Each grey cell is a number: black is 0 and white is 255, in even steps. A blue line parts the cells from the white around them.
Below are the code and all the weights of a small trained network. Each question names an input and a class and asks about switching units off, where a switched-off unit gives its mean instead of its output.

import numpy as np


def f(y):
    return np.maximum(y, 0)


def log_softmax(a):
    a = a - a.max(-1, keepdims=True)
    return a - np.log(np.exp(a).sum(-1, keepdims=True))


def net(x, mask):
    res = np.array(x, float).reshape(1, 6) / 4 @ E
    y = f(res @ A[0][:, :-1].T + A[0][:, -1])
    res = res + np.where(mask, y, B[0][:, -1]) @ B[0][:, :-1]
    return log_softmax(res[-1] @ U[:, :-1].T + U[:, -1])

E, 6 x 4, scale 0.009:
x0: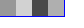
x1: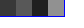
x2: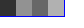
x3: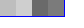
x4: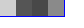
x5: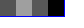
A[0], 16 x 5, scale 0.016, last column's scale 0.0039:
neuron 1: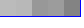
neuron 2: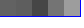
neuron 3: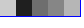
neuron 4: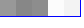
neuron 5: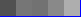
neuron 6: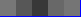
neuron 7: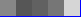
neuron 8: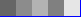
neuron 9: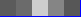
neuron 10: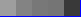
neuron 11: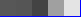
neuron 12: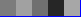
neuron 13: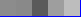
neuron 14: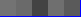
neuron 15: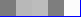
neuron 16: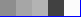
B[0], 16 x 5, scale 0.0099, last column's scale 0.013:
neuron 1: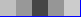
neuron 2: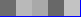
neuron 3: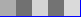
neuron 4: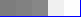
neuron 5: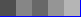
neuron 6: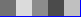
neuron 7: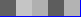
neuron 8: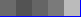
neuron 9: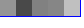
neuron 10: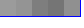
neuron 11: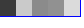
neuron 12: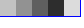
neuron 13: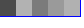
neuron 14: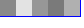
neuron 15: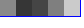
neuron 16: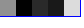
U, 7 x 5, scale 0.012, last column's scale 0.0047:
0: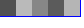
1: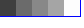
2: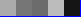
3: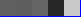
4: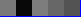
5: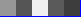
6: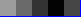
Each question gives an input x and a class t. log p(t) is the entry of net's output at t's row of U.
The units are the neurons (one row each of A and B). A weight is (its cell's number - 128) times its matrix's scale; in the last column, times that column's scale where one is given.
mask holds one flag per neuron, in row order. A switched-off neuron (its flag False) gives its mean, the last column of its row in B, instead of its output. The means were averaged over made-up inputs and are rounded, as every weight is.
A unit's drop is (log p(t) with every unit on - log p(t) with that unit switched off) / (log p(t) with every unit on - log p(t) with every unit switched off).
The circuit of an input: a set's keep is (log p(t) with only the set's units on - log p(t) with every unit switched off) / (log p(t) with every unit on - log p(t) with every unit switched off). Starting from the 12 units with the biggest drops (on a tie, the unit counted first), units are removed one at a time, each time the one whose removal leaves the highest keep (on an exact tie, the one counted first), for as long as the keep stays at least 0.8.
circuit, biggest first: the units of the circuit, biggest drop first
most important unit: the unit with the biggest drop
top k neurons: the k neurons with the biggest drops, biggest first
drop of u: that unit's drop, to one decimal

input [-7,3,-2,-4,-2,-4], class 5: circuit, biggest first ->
(neuron 3; neuron 16)
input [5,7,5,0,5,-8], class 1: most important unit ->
neuron 4
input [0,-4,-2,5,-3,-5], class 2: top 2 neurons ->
(neuron 1; neuron 4)
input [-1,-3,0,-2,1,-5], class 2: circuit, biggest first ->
(neuron 4; neuron 11)
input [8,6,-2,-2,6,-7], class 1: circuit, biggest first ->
(neuron 11; neuron 12)
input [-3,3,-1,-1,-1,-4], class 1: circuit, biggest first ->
(neuron 12; neuron 16)
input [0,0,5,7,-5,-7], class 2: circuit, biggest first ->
(neuron 1; neuron 4)
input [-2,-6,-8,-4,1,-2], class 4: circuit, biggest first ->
(neuron 16; neuron 12; neuron 6)
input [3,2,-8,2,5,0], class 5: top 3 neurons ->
(neuron 3; neuron 16; neuron 15)
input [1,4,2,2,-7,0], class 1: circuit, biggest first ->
(neuron 6; neuron 12)
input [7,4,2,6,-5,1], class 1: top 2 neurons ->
(neuron 6; neuron 7)
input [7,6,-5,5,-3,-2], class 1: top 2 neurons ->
(neuron 12; neuron 13)
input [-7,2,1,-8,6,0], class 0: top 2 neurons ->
(neuron 11; neuron 6)
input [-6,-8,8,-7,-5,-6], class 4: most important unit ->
neuron 9
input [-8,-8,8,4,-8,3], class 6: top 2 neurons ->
(neuron 4; neuron 16)
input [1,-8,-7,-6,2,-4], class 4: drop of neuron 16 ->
0.2
